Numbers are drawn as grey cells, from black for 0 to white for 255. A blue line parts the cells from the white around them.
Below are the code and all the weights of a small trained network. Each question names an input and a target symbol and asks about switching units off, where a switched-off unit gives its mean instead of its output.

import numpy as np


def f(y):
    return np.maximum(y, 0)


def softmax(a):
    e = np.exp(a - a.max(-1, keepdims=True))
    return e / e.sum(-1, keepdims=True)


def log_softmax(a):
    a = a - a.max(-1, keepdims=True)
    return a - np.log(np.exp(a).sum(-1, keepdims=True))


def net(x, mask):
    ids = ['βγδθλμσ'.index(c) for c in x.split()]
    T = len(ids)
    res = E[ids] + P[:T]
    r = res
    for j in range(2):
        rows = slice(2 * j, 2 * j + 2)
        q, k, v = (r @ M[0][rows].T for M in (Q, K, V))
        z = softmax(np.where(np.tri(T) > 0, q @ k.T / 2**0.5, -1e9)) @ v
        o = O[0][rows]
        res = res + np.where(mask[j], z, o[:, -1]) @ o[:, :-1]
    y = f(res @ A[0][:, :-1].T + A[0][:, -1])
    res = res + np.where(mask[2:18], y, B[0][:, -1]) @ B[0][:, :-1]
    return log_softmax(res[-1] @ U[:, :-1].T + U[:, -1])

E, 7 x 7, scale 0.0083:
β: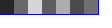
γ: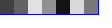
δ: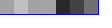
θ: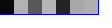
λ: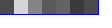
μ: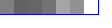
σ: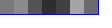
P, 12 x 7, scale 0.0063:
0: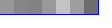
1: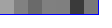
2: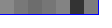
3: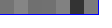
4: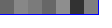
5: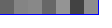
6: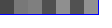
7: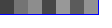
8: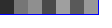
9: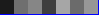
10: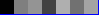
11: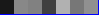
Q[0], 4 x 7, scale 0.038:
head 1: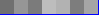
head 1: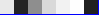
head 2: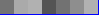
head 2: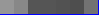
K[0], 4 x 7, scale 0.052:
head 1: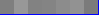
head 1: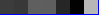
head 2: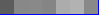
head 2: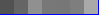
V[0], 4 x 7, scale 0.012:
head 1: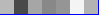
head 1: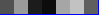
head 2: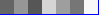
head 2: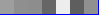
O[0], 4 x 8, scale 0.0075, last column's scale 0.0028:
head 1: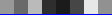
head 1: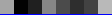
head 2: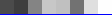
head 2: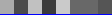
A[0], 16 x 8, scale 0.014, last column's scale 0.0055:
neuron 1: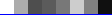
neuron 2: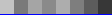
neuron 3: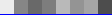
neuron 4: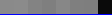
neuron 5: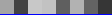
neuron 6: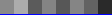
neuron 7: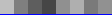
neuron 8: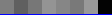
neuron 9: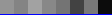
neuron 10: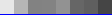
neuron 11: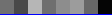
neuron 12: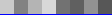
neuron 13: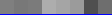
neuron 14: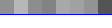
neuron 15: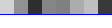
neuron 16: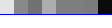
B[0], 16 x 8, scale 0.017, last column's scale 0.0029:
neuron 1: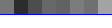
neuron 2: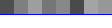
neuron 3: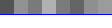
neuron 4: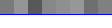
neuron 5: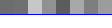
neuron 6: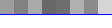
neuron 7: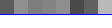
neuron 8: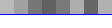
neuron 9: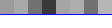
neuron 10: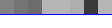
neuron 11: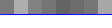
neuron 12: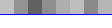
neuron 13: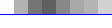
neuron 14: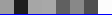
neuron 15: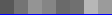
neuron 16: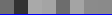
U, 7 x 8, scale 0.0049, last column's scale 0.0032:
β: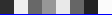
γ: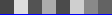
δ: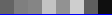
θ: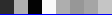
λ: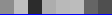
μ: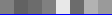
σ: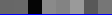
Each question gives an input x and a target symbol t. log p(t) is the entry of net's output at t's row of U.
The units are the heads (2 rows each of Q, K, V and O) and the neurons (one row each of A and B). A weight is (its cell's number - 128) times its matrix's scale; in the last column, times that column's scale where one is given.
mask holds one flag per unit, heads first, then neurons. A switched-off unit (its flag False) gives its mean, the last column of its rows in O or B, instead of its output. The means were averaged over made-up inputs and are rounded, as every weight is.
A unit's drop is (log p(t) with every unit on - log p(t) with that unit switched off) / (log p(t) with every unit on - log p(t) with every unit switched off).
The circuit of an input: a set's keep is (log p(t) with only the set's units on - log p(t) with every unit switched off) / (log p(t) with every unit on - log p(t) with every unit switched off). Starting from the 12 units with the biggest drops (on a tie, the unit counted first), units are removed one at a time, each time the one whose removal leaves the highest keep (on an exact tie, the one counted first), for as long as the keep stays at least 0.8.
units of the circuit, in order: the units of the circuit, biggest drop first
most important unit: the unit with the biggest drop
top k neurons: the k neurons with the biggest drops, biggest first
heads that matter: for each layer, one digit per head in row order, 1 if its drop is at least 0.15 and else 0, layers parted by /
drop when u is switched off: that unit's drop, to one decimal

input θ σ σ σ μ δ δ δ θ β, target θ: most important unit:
head 2
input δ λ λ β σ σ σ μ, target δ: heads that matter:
10
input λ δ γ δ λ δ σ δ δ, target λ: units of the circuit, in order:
head 1; neuron 13
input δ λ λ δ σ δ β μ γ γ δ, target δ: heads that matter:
10
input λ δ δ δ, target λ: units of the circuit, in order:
neuron 13; head 1
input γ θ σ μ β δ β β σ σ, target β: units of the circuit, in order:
head 2; neuron 7
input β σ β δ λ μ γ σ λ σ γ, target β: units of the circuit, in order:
head 2; neuron 11; head 1
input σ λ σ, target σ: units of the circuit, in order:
head 2; neuron 1
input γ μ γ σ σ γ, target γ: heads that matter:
11
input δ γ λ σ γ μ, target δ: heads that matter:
10
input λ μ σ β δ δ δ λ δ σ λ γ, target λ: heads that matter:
10
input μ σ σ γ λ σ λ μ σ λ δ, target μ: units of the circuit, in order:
head 2; head 1
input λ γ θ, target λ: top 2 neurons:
neuron 13; neuron 6
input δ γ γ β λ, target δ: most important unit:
head 1
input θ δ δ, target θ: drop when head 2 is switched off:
0.8
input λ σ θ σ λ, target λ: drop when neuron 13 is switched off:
1.2
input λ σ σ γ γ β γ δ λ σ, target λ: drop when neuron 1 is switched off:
0.0
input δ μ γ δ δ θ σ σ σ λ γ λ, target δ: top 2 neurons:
neuron 14; neuron 6
